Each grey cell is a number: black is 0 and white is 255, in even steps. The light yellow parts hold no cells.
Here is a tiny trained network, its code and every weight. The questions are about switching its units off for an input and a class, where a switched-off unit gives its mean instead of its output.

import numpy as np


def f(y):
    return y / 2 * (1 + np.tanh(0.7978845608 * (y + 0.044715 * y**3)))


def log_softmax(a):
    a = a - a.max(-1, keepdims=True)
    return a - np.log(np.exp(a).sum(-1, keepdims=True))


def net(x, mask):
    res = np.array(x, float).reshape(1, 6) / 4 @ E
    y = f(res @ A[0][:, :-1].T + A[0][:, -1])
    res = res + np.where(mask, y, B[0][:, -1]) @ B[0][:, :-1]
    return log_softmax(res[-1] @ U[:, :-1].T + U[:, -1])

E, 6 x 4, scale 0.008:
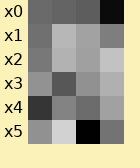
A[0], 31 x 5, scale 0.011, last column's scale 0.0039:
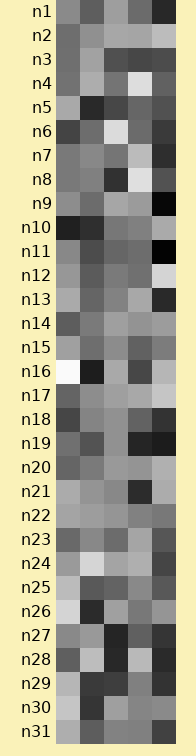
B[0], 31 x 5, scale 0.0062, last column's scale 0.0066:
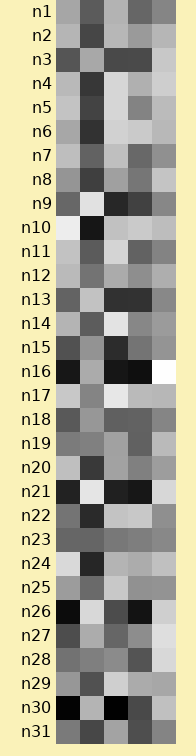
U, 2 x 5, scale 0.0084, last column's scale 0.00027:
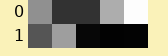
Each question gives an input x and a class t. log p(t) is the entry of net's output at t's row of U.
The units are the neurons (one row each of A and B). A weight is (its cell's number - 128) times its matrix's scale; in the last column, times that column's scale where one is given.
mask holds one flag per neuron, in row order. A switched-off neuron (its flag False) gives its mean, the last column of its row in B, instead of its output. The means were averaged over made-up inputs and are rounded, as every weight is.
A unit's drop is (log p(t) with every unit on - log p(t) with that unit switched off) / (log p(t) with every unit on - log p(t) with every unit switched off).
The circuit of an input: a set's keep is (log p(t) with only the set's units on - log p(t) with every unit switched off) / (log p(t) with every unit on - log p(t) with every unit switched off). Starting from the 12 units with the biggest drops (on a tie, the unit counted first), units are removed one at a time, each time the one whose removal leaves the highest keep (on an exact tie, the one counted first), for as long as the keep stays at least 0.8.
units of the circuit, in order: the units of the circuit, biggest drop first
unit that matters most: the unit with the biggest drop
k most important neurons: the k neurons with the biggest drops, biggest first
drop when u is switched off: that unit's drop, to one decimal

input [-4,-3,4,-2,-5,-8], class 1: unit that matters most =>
n26
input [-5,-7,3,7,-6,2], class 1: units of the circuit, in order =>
(n26; n30)
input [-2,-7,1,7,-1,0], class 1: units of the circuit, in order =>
(n26; n30)
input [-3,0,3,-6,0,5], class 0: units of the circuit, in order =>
(n16; n26)
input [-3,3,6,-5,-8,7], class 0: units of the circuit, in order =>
(n24; n16)
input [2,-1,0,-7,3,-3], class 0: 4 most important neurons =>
(n16; n26; n10; n30)
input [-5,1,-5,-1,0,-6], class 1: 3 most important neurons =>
(n26; n16; n30)
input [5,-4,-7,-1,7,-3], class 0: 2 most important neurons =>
(n10; n5)
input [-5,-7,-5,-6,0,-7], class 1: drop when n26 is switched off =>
0.2
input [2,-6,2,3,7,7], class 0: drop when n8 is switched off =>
0.2
